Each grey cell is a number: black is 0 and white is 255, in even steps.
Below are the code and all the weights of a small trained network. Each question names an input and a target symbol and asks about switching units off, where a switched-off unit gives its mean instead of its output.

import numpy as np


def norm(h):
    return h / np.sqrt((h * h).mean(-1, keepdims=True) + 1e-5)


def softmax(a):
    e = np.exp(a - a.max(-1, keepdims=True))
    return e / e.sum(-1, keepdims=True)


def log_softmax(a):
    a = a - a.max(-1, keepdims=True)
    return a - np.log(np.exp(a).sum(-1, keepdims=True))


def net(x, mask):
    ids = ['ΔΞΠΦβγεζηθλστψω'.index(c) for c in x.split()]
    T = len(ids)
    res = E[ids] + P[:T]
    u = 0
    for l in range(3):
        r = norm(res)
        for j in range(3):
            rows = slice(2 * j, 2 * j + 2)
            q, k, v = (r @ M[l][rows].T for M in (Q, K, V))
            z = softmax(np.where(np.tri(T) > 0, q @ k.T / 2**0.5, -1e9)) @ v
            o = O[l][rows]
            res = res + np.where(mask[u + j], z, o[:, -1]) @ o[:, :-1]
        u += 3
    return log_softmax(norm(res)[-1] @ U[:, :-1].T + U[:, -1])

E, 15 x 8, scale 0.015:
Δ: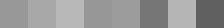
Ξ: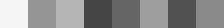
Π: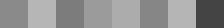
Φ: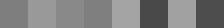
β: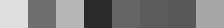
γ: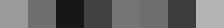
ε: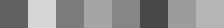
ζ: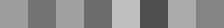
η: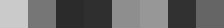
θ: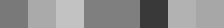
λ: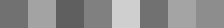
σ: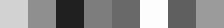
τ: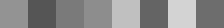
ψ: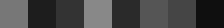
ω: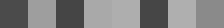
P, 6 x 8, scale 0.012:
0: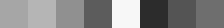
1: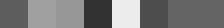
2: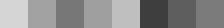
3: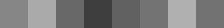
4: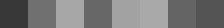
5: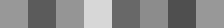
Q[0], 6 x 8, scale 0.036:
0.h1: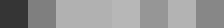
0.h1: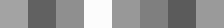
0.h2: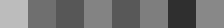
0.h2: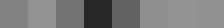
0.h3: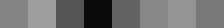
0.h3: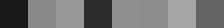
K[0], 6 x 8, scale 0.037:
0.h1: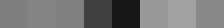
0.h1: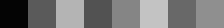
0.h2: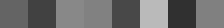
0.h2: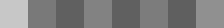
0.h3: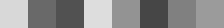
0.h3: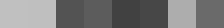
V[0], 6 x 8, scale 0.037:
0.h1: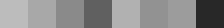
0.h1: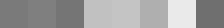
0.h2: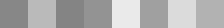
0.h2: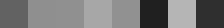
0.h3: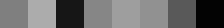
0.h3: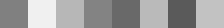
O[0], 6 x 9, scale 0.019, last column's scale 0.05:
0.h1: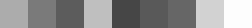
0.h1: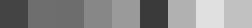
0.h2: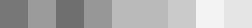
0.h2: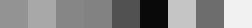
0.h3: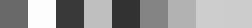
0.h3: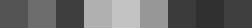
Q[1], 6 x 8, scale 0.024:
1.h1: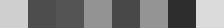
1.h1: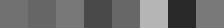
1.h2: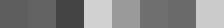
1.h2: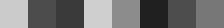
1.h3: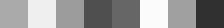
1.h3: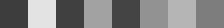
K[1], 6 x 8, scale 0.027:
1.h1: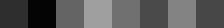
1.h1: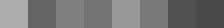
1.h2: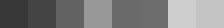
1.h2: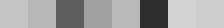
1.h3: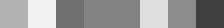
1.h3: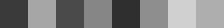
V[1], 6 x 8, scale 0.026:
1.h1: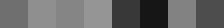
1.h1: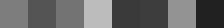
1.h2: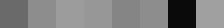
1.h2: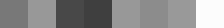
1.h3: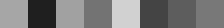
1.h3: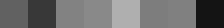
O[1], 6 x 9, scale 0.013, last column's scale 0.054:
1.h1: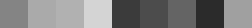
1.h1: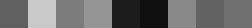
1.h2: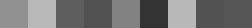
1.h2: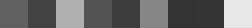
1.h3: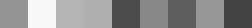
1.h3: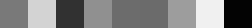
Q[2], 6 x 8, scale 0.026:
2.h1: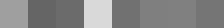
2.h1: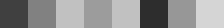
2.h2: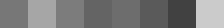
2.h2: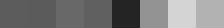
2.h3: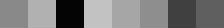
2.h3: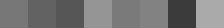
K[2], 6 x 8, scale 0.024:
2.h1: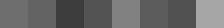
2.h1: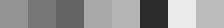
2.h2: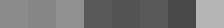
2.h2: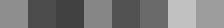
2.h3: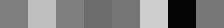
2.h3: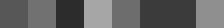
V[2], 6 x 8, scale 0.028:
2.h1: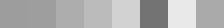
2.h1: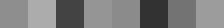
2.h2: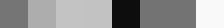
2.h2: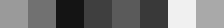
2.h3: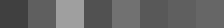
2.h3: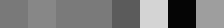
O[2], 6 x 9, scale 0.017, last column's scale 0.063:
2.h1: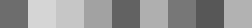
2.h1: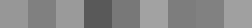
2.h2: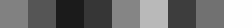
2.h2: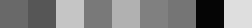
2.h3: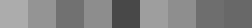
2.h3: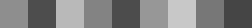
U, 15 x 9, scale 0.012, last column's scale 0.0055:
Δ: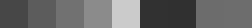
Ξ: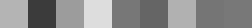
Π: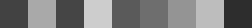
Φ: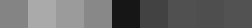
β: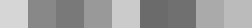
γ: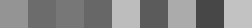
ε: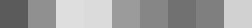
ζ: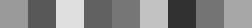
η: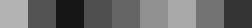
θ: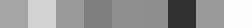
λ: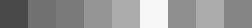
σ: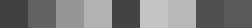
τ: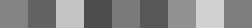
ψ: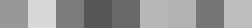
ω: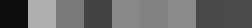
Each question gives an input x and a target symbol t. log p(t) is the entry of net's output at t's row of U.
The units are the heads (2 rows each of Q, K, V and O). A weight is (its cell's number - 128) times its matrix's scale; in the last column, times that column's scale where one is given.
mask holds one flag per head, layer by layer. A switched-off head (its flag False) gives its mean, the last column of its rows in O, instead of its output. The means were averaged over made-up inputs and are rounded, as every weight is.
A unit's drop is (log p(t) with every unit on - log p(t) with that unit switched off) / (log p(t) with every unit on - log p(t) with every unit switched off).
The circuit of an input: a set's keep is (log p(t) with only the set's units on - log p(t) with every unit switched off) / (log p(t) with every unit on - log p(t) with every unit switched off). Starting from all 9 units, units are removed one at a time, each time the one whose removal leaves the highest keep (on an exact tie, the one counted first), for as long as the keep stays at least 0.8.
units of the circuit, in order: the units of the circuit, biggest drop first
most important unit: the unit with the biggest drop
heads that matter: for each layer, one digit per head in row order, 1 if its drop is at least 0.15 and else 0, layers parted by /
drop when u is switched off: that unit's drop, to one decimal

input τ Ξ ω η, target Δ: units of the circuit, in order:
[0.h2 2.h1]
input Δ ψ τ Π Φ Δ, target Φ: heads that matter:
011 / 000 / 000
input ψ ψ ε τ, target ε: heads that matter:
101 / 000 / 010
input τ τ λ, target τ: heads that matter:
011 / 000 / 000
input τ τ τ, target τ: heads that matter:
011 / 000 / 000
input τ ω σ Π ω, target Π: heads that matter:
101 / 000 / 000
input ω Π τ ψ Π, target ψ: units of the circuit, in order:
[0.h3 0.h1]
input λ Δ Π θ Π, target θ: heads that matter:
001 / 001 / 010
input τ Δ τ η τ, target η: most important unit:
0.h1
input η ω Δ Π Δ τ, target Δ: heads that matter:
001 / 000 / 000
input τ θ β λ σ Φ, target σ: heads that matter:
011 / 000 / 001
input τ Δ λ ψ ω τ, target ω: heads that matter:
100 / 000 / 000
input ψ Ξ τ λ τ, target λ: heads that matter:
010 / 000 / 000
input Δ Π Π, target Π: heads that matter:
001 / 000 / 000
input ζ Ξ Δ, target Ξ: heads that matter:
101 / 000 / 111
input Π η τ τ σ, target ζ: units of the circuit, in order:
[0.h2]
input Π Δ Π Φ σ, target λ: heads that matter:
010 / 000 / 000
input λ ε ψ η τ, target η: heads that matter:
111 / 000 / 100
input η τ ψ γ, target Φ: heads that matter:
010 / 100 / 000
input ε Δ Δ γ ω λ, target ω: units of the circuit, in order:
[0.h1]
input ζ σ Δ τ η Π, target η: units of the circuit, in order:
[0.h1 2.h1 0.h2]
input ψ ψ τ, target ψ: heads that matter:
101 / 000 / 000
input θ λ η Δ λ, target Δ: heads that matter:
101 / 000 / 000
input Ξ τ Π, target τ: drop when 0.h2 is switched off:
0.2
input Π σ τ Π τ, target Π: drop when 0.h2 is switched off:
0.1
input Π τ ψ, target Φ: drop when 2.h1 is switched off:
0.0
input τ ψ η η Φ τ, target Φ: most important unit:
0.h2
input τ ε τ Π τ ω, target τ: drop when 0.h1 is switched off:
0.2
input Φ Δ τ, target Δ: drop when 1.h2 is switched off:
0.0
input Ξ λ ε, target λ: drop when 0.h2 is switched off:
0.8
